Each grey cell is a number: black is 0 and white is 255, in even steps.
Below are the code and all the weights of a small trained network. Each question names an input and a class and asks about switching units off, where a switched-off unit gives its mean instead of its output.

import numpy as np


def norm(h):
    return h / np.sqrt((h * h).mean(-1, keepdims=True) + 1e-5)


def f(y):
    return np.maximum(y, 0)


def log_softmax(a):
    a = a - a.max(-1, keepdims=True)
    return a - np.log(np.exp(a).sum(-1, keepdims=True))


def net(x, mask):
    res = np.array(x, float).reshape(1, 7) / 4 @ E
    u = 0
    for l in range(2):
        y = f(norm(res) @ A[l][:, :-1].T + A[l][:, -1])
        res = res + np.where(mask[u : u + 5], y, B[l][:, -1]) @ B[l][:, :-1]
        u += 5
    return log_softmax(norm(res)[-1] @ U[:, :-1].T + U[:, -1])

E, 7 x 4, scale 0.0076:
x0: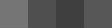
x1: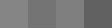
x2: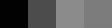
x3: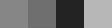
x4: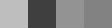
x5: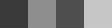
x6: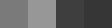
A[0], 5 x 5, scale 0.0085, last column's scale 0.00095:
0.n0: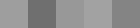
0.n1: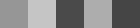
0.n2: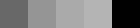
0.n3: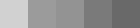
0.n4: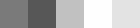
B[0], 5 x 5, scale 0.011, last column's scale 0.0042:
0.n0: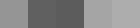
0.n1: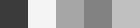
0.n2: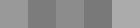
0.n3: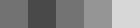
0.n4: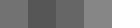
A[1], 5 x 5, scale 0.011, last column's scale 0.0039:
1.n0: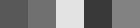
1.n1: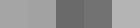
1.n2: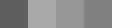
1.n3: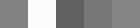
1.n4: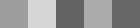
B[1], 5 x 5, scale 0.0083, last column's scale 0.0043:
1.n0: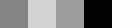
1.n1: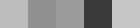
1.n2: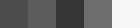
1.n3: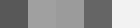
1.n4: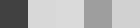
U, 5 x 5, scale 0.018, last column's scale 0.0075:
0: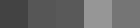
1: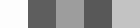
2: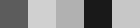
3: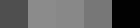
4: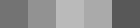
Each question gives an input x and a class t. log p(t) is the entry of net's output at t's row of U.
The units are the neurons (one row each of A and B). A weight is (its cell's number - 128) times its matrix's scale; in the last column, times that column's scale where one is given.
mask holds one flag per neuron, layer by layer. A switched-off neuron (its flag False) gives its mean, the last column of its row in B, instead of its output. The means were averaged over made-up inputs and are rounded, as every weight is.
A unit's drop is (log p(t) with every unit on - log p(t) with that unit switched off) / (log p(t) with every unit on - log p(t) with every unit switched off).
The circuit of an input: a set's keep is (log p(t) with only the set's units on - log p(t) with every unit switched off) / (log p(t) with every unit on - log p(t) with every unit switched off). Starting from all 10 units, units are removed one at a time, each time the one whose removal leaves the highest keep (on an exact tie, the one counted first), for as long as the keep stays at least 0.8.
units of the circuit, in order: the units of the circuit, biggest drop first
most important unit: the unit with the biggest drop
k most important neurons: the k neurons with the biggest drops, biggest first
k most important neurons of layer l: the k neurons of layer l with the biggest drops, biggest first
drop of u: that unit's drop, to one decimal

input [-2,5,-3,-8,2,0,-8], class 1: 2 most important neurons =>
(0.n1, 0.n0)
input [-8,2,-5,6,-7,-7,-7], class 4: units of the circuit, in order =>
(1.n0, 0.n3)
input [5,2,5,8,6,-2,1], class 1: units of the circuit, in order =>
(0.n1, 1.n4)
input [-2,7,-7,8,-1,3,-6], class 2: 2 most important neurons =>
(0.n1, 1.n4)
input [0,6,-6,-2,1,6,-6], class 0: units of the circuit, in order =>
(0.n4, 0.n3)
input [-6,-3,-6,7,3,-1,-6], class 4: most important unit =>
0.n1
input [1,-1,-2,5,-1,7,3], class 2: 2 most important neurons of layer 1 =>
(1.n3, 1.n4)
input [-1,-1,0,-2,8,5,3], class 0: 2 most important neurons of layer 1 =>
(1.n0, 1.n1)
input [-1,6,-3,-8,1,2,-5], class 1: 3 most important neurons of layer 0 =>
(0.n1, 0.n0, 0.n3)
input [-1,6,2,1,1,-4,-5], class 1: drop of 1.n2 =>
0.1
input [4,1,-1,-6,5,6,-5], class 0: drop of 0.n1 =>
-0.1
